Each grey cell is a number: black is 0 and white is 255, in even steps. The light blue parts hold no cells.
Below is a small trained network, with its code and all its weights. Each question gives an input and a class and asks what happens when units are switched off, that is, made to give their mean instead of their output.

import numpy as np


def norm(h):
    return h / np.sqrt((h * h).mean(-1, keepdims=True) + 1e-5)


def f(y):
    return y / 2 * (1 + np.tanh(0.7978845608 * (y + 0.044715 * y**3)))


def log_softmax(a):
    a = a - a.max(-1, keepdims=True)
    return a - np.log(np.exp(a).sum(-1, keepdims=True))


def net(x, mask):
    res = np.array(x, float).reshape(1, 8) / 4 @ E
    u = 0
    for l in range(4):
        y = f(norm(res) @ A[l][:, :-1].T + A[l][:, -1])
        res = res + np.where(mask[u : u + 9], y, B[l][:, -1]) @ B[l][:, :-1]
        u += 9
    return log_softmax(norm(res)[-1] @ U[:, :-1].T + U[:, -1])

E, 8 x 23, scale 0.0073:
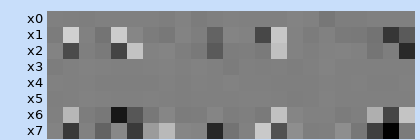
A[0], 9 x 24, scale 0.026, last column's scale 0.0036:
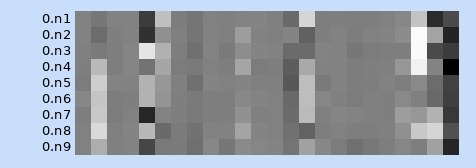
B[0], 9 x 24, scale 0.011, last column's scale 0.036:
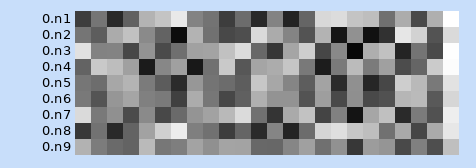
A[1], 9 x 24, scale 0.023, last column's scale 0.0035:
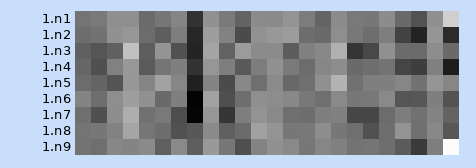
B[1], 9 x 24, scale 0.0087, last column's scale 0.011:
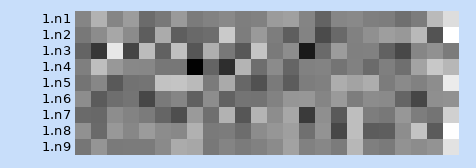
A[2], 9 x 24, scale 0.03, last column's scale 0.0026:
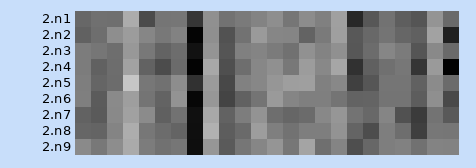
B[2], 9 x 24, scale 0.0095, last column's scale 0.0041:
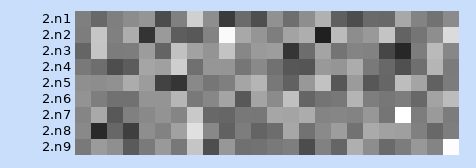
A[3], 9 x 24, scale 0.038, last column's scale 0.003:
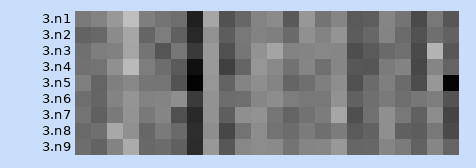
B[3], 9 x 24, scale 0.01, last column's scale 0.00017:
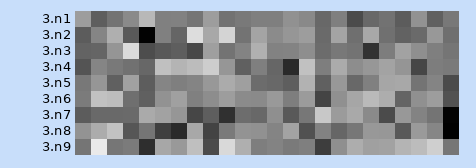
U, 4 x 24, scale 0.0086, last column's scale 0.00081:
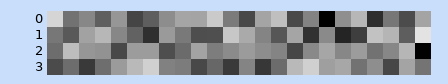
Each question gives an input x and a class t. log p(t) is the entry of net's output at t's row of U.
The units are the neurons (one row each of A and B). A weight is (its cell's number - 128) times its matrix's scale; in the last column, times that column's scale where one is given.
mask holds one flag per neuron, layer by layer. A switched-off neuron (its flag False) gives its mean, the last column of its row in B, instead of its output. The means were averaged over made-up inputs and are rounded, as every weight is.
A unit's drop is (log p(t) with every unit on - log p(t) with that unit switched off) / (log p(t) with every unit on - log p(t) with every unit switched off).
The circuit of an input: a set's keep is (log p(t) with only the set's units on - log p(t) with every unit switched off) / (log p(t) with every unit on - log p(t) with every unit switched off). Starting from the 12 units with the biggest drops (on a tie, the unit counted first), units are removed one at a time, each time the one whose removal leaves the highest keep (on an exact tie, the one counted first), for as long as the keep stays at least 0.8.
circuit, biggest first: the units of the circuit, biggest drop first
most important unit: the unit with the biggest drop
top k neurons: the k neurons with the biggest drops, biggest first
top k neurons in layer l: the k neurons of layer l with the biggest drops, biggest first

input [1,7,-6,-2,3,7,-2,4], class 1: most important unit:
0.n1
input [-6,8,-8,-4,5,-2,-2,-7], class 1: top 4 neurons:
0.n5, 0.n6, 0.n1, 0.n4
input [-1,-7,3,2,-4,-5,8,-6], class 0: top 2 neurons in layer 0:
0.n7, 0.n9
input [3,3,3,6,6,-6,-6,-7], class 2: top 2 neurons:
0.n4, 0.n7
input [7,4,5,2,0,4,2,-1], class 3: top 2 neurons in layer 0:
0.n1, 0.n2
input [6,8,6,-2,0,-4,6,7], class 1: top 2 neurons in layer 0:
0.n3, 0.n1
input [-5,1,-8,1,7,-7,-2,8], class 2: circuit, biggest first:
0.n3, 0.n2, 0.n1
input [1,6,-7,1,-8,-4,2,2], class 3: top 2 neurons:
0.n8, 0.n2
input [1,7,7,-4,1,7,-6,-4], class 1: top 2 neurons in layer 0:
0.n5, 0.n6
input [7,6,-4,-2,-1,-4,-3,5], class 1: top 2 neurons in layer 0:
0.n3, 0.n1
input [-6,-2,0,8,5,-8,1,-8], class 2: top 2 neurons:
0.n4, 0.n8
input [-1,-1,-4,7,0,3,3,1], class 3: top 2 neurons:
0.n8, 0.n3
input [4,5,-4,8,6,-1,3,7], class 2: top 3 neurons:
0.n3, 0.n2, 0.n7
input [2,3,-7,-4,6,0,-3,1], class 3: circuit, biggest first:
0.n8
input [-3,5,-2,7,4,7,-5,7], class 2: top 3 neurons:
0.n3, 0.n7, 0.n2
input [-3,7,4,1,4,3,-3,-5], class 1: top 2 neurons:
0.n5, 0.n6
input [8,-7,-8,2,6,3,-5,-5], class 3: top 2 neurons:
0.n8, 0.n5
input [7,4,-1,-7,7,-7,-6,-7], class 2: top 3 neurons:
0.n4, 0.n7, 0.n9
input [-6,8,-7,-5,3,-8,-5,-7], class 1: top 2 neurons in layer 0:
0.n5, 0.n6
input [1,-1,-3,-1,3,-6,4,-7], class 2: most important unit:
0.n4
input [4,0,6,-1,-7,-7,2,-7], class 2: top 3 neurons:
0.n4, 0.n8, 0.n1
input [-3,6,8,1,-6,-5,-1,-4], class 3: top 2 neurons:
0.n1, 0.n2
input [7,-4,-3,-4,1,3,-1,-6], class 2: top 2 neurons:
0.n4, 0.n6
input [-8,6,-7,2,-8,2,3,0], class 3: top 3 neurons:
0.n8, 0.n2, 1.n5
